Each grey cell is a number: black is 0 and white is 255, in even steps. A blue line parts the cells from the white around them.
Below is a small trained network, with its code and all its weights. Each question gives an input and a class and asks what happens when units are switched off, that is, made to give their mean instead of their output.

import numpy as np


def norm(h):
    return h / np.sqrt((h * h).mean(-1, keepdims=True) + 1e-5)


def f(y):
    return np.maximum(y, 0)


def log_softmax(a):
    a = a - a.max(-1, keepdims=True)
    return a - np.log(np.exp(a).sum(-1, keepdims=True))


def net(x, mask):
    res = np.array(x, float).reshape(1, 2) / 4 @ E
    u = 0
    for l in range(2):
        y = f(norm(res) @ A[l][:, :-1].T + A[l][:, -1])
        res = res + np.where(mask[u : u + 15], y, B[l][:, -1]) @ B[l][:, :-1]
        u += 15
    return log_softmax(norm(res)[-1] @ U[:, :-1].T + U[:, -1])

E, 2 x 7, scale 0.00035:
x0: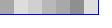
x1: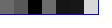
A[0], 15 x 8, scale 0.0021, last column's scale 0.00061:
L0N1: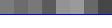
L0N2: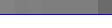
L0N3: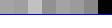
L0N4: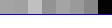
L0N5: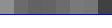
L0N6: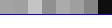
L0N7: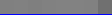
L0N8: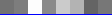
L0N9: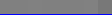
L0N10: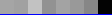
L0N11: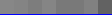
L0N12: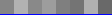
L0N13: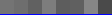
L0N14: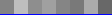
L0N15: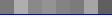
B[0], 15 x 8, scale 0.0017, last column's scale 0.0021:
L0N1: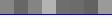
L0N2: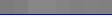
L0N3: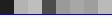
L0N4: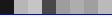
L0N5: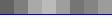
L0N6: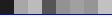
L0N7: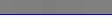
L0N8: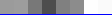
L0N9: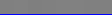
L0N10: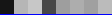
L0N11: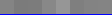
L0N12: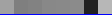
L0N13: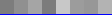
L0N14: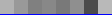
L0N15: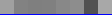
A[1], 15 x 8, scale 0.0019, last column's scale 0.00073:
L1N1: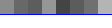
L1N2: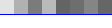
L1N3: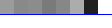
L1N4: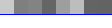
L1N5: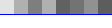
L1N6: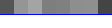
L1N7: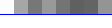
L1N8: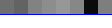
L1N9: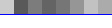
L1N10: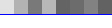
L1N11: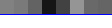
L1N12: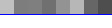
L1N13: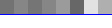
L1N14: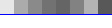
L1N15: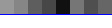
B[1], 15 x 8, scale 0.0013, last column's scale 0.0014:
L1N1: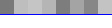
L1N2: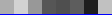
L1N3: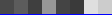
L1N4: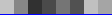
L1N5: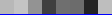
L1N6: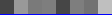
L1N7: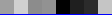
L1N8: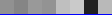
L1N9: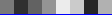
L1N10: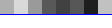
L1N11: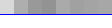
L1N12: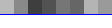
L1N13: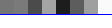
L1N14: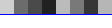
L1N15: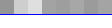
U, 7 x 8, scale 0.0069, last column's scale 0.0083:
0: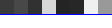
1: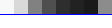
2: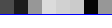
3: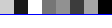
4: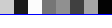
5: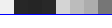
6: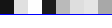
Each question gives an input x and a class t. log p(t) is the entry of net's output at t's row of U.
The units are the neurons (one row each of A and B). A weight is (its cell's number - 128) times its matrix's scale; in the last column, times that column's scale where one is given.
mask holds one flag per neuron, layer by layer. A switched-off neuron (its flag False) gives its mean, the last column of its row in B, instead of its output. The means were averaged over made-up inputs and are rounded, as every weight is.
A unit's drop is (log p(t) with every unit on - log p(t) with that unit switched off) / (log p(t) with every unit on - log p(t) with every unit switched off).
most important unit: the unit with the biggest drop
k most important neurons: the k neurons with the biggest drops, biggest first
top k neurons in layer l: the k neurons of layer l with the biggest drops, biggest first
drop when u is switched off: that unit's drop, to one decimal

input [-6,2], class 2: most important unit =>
L0N8
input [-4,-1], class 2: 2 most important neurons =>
[L1N8; L0N8]
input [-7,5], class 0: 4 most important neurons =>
[L0N12; L0N14; L0N15; L1N9]
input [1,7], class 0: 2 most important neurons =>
[L0N14; L0N8]
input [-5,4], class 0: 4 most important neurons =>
[L0N12; L0N14; L0N15; L0N5]
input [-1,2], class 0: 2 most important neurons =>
[L0N12; L0N8]
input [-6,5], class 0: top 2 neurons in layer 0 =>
[L0N12; L0N14]
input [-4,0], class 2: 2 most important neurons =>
[L0N8; L1N8]
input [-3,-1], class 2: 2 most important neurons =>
[L1N8; L0N8]
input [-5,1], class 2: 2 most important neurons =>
[L0N8; L1N8]
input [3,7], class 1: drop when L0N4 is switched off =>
0.1
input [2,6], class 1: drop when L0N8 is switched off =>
0.1
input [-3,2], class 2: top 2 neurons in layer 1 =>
[L1N3; L1N8]
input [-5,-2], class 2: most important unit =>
L1N8
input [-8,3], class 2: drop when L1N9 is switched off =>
0.0
